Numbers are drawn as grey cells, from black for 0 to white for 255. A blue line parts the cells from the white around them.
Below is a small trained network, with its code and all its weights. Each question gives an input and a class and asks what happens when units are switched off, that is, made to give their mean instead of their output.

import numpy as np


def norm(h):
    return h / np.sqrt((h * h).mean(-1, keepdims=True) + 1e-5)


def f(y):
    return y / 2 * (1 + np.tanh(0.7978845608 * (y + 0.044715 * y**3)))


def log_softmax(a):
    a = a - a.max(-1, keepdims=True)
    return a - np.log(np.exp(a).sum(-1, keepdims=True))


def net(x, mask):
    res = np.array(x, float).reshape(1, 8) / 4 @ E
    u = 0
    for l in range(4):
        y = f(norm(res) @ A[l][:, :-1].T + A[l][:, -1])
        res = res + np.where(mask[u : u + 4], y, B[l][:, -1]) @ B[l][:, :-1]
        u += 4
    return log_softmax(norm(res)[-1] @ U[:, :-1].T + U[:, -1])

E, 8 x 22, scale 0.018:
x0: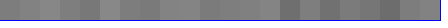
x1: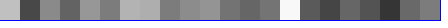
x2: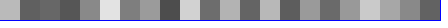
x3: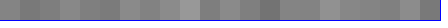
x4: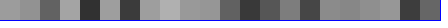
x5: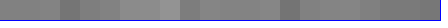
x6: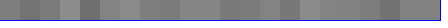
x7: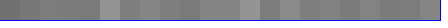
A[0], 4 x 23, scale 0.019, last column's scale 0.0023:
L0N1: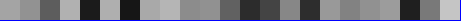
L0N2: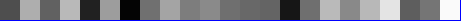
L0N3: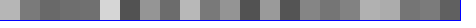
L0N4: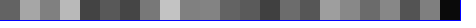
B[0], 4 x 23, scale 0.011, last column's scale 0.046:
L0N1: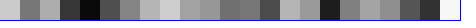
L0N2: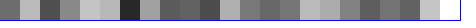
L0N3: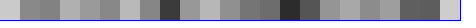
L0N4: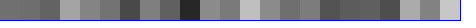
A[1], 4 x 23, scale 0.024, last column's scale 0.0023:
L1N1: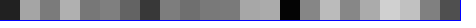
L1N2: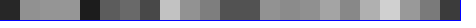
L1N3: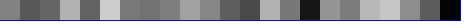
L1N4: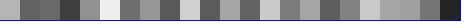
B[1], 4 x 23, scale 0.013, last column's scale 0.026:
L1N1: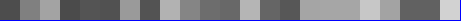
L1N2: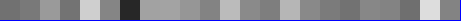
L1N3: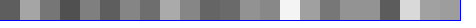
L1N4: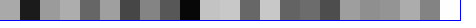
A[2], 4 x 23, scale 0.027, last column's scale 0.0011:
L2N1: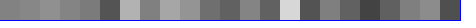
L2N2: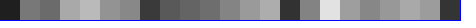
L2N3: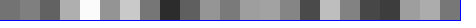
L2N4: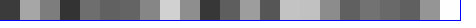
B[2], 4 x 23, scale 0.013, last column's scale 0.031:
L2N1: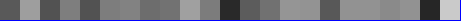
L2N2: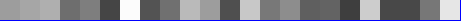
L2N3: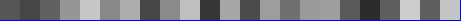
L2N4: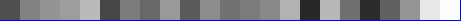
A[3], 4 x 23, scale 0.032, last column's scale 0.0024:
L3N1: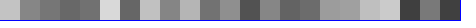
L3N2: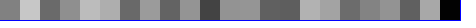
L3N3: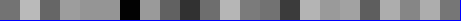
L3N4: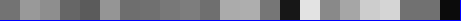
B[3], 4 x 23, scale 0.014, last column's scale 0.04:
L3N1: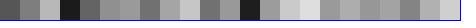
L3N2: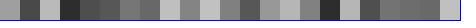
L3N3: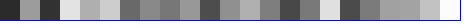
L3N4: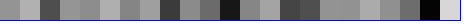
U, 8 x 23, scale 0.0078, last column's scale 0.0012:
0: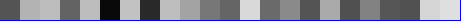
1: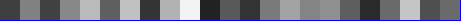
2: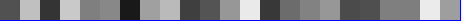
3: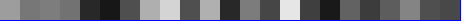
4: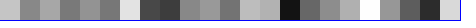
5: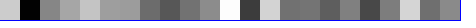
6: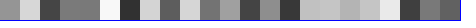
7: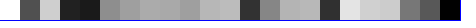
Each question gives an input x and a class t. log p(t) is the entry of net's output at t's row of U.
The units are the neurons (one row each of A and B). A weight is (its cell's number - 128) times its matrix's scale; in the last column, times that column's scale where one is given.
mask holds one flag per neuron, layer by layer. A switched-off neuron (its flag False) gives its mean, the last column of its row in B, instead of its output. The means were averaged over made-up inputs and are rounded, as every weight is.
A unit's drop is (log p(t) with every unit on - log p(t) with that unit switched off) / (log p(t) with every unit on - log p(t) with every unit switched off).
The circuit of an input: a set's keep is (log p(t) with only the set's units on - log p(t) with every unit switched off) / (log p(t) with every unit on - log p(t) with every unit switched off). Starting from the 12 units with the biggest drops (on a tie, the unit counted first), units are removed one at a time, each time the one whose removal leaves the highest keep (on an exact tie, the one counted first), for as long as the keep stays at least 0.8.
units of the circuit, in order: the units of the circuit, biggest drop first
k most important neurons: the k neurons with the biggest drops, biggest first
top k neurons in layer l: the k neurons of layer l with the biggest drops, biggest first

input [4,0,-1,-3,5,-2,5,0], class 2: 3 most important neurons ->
L0N2, L2N2, L0N4
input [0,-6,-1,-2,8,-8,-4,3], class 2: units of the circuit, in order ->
L0N4
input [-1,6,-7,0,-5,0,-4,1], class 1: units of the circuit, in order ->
L0N1, L2N3
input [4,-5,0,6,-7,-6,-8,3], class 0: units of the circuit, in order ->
L0N1, L2N2
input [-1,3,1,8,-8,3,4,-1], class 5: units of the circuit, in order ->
L0N4, L1N4
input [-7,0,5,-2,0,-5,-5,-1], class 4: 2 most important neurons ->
L0N1, L0N3
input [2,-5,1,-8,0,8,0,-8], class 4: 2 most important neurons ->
L0N1, L2N2
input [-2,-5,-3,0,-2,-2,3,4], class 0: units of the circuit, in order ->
L0N1, L2N2
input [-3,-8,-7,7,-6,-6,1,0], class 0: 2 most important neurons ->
L0N1, L2N4
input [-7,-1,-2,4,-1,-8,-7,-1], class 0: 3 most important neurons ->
L1N4, L0N1, L0N3
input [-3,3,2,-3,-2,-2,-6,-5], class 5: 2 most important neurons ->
L0N1, L0N4
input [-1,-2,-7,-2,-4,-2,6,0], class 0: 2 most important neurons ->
L0N1, L1N4
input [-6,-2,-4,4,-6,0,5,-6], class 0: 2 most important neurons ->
L0N1, L0N3
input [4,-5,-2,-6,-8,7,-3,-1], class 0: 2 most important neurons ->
L2N4, L1N4
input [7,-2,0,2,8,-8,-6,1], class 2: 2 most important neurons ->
L0N2, L0N4
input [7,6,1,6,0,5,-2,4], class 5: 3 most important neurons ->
L0N1, L0N4, L1N1
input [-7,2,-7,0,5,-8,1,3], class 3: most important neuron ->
L0N1
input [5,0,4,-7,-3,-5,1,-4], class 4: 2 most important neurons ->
L0N1, L2N4
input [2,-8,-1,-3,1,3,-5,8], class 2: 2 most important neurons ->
L0N2, L3N3
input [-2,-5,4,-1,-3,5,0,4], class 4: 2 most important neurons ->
L0N1, L2N2
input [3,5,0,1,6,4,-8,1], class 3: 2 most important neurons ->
L1N4, L0N1
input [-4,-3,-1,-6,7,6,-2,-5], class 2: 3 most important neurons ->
L0N2, L0N4, L3N3
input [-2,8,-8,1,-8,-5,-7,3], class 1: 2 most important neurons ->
L0N1, L2N3
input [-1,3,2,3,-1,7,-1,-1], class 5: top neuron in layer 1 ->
L1N1
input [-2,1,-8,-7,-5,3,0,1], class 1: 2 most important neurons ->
L0N1, L1N1
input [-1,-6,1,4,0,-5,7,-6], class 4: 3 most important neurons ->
L0N1, L2N2, L2N4
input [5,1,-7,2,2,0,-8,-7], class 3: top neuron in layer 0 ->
L0N2
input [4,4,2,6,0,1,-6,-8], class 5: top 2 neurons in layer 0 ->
L0N1, L0N4
